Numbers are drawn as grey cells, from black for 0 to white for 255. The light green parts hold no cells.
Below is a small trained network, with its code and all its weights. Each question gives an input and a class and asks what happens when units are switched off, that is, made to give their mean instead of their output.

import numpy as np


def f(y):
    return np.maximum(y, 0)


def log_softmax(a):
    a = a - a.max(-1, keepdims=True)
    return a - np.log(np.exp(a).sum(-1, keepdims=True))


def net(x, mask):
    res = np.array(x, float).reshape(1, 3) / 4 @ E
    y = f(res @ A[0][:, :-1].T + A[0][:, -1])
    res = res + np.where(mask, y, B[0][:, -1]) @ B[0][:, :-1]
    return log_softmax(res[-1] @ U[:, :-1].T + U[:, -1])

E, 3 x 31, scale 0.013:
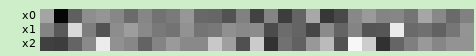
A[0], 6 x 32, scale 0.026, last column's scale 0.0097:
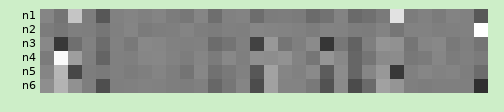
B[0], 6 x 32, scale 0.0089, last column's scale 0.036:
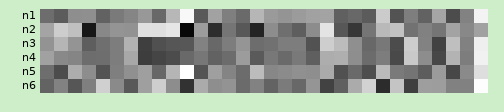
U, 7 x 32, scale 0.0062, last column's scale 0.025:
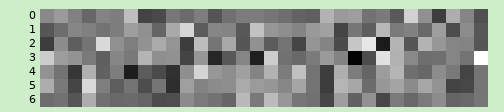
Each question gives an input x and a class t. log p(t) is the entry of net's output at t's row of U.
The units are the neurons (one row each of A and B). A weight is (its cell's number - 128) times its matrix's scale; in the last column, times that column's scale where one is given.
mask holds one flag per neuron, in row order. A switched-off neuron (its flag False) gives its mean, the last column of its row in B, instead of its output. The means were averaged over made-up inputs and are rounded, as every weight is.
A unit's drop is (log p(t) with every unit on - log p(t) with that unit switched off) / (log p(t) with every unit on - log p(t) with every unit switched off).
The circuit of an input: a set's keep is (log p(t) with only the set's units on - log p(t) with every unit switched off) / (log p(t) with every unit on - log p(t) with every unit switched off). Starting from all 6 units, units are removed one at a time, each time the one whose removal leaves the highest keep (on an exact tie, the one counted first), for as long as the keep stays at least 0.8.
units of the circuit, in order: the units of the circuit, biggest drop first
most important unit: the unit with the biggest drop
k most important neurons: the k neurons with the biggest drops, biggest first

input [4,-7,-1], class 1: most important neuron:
[n5]
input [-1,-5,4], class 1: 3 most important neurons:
[n6, n3, n4]
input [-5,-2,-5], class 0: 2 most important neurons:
[n4, n5]
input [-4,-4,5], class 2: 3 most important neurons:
[n1, n3, n4]
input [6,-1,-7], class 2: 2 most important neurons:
[n6, n4]
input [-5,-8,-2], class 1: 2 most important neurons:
[n5, n3]
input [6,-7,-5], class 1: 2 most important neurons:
[n5, n4]
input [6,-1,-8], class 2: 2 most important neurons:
[n6, n4]
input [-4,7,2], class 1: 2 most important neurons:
[n1, n3]
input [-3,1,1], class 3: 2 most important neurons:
[n6, n3]
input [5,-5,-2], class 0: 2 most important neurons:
[n3, n1]
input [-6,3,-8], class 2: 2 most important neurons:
[n6, n3]
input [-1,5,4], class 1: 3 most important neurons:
[n6, n3, n4]
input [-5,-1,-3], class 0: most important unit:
n4
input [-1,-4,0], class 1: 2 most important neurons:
[n5, n3]
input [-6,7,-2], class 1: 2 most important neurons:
[n1, n3]
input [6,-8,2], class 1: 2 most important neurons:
[n5, n4]
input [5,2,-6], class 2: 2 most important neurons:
[n6, n4]
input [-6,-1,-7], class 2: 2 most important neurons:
[n6, n3]
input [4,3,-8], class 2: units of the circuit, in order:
[n6]
